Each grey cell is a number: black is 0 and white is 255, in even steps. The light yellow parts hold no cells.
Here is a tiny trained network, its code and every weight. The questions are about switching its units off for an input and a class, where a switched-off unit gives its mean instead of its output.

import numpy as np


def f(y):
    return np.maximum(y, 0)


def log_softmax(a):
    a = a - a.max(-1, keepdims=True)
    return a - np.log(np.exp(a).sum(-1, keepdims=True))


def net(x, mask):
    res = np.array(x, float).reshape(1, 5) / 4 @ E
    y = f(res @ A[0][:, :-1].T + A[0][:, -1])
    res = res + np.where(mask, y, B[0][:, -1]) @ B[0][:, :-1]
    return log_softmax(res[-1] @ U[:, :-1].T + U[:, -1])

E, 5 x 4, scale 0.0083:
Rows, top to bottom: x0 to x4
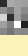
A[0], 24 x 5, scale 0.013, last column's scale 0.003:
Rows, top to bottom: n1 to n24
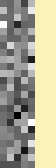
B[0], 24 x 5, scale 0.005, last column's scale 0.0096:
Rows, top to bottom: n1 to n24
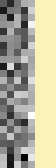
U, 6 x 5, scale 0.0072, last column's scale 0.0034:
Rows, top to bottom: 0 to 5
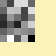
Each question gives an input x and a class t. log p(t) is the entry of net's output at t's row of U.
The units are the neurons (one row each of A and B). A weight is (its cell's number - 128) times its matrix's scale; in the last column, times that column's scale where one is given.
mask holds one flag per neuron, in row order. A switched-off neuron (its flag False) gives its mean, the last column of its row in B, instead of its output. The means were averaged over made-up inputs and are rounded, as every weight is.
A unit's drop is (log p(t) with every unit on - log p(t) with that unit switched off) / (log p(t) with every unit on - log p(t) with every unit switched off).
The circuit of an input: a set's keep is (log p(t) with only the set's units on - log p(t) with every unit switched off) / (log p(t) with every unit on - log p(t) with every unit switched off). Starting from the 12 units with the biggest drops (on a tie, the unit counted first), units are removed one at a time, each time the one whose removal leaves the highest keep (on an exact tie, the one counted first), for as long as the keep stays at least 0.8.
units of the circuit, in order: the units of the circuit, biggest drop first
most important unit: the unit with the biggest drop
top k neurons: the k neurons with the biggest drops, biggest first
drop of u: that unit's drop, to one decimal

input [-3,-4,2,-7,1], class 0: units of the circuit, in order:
[n17; n14; n24]
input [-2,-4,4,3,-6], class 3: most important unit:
n12
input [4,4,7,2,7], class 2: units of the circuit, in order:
[n18; n10; n2]
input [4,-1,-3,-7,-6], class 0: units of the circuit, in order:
[n17; n12; n24]
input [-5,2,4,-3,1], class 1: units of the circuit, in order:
[n4; n22]
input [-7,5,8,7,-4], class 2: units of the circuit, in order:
[n2; n5]
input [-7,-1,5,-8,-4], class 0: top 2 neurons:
[n17; n14]
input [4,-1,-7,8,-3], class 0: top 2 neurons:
[n22; n16]
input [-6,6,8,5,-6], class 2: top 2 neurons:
[n2; n5]
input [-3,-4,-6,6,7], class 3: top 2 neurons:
[n12; n4]
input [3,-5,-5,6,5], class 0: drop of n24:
-0.1
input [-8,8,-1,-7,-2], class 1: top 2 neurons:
[n4; n22]
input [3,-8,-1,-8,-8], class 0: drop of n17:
0.2
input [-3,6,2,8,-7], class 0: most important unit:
n22
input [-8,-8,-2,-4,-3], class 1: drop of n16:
0.1
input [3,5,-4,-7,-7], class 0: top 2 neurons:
[n17; n12]
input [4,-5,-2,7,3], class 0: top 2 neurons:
[n22; n16]
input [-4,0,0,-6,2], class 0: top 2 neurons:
[n17; n14]
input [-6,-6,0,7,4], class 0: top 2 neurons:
[n22; n16]
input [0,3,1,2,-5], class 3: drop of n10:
0.0
